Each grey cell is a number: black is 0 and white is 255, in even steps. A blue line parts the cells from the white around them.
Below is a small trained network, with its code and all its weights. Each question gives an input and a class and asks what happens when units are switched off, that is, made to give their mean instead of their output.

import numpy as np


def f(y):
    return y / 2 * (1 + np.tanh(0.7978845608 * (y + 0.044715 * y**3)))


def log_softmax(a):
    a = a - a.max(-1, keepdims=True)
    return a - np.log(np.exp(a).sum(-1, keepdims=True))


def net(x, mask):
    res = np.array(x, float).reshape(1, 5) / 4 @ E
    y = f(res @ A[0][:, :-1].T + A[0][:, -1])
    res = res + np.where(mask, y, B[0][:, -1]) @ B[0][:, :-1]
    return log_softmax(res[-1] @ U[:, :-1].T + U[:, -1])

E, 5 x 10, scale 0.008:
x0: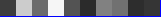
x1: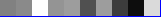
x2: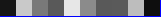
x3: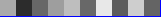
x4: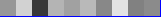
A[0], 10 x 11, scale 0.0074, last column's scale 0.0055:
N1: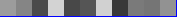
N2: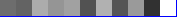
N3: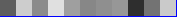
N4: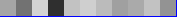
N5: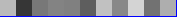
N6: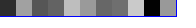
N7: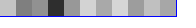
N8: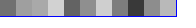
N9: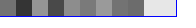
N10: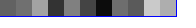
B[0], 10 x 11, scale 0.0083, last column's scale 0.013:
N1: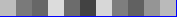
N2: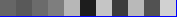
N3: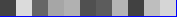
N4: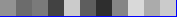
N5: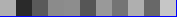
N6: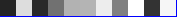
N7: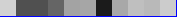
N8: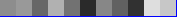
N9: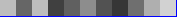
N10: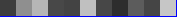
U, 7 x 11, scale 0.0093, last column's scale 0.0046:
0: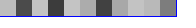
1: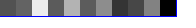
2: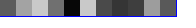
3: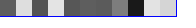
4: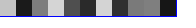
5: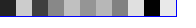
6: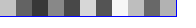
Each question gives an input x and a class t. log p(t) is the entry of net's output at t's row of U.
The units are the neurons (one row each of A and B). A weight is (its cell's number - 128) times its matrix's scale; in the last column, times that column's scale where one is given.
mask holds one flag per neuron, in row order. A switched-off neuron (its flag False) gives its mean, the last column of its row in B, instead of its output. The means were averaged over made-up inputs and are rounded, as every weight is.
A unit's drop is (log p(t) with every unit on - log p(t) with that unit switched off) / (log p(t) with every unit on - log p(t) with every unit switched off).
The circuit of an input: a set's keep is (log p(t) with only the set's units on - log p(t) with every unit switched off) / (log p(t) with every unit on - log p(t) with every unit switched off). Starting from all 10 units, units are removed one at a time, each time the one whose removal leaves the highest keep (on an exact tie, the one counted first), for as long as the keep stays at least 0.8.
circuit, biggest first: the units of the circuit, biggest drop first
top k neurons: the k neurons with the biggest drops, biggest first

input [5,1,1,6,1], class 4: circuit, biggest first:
[N1]
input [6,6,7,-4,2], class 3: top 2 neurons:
[N3, N8]
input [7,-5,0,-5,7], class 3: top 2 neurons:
[N3, N2]
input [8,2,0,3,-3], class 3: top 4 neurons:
[N3, N5, N8, N9]
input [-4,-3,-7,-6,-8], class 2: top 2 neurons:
[N10, N2]
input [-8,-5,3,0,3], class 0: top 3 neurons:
[N7, N4, N1]
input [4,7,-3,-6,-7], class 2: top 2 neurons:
[N10, N9]
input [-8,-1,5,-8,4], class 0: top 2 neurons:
[N7, N4]
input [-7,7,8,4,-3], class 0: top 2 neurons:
[N4, N9]
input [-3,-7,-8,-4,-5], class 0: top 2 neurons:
[N6, N9]
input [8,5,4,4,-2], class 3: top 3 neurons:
[N3, N8, N5]
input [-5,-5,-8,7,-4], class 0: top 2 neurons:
[N7, N4]
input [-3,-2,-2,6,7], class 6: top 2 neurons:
[N9, N2]
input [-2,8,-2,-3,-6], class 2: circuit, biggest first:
[N10]
